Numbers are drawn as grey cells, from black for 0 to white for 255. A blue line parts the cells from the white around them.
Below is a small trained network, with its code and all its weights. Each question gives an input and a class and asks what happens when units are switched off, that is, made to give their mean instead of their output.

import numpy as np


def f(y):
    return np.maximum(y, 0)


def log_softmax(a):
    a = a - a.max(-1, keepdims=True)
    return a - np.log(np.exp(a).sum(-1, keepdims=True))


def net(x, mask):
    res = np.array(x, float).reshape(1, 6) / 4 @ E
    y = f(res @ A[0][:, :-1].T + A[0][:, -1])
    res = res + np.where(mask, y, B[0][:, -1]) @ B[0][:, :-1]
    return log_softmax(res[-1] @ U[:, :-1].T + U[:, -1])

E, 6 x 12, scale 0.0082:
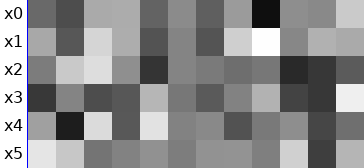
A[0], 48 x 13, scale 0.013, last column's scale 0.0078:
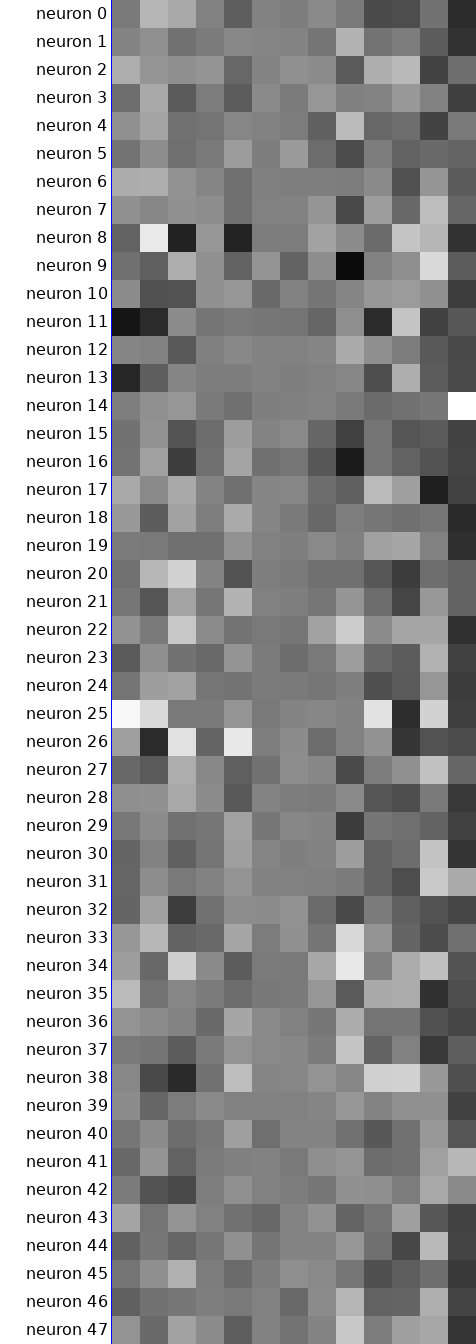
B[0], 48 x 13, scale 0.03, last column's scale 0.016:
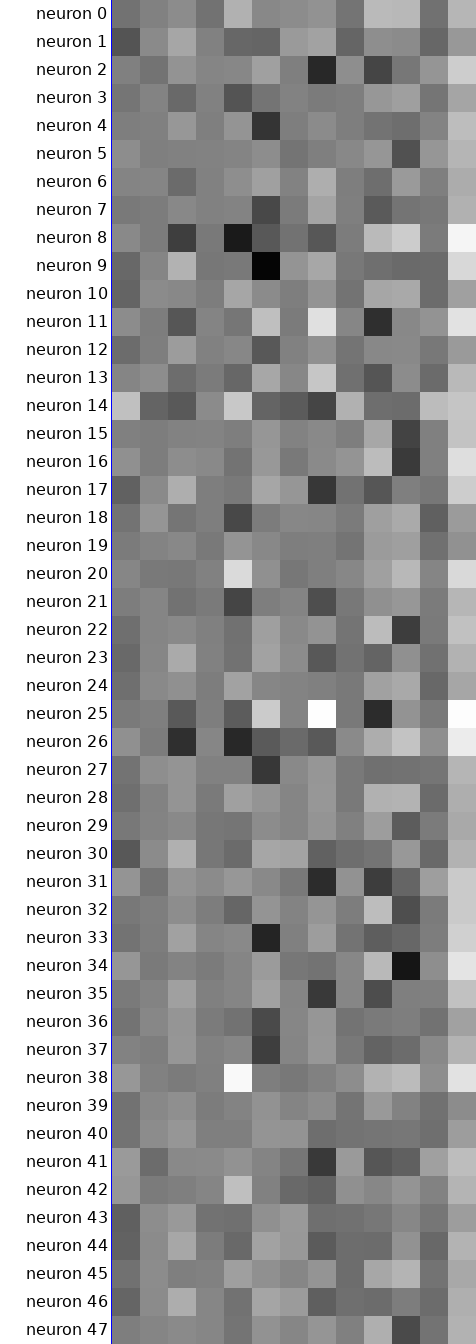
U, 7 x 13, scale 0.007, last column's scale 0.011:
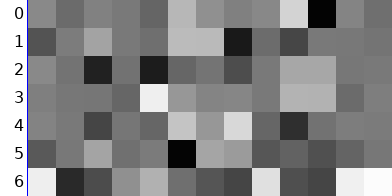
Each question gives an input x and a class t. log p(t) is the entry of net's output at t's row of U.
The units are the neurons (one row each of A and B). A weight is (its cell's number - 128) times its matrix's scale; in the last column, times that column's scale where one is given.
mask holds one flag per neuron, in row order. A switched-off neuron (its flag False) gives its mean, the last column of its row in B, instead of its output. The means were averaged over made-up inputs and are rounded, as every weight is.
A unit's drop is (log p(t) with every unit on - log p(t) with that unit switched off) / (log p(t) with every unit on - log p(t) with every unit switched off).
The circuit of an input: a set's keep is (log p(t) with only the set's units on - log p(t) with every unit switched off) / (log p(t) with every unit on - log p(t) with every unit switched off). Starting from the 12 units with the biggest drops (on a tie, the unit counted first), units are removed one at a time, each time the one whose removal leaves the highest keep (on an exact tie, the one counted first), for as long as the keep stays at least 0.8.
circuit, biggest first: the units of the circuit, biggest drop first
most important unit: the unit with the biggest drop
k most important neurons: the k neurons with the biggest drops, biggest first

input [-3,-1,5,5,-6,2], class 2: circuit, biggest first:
(neuron 8)
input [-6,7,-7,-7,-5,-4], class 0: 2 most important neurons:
(neuron 34; neuron 22)
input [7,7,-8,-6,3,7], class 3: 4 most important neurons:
(neuron 38; neuron 16; neuron 10; neuron 32)
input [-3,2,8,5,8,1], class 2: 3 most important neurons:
(neuron 26; neuron 21; neuron 38)
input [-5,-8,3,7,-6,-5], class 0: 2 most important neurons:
(neuron 16; neuron 32)
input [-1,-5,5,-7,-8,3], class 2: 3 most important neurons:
(neuron 8; neuron 3; neuron 31)
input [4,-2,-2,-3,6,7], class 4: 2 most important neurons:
(neuron 25; neuron 8)
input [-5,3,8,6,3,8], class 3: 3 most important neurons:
(neuron 20; neuron 0; neuron 11)
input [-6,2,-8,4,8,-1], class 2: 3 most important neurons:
(neuron 26; neuron 21; neuron 20)
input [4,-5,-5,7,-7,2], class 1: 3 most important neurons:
(neuron 26; neuron 31; neuron 30)
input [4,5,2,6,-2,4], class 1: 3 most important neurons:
(neuron 31; neuron 16; neuron 46)
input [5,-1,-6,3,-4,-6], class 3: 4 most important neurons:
(neuron 38; neuron 25; neuron 42; neuron 10)
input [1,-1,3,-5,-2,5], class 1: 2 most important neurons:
(neuron 11; neuron 2)
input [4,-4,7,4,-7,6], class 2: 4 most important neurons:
(neuron 8; neuron 38; neuron 3; neuron 42)
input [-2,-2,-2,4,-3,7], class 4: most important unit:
neuron 25
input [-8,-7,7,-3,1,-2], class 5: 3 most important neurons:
(neuron 4; neuron 33; neuron 34)
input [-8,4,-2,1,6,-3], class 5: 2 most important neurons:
(neuron 33; neuron 8)
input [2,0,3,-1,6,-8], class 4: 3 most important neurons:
(neuron 11; neuron 8; neuron 13)
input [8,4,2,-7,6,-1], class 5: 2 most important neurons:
(neuron 9; neuron 27)
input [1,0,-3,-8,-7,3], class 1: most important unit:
neuron 2
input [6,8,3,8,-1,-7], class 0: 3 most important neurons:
(neuron 34; neuron 22; neuron 47)
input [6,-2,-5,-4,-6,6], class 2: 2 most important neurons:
(neuron 8; neuron 11)
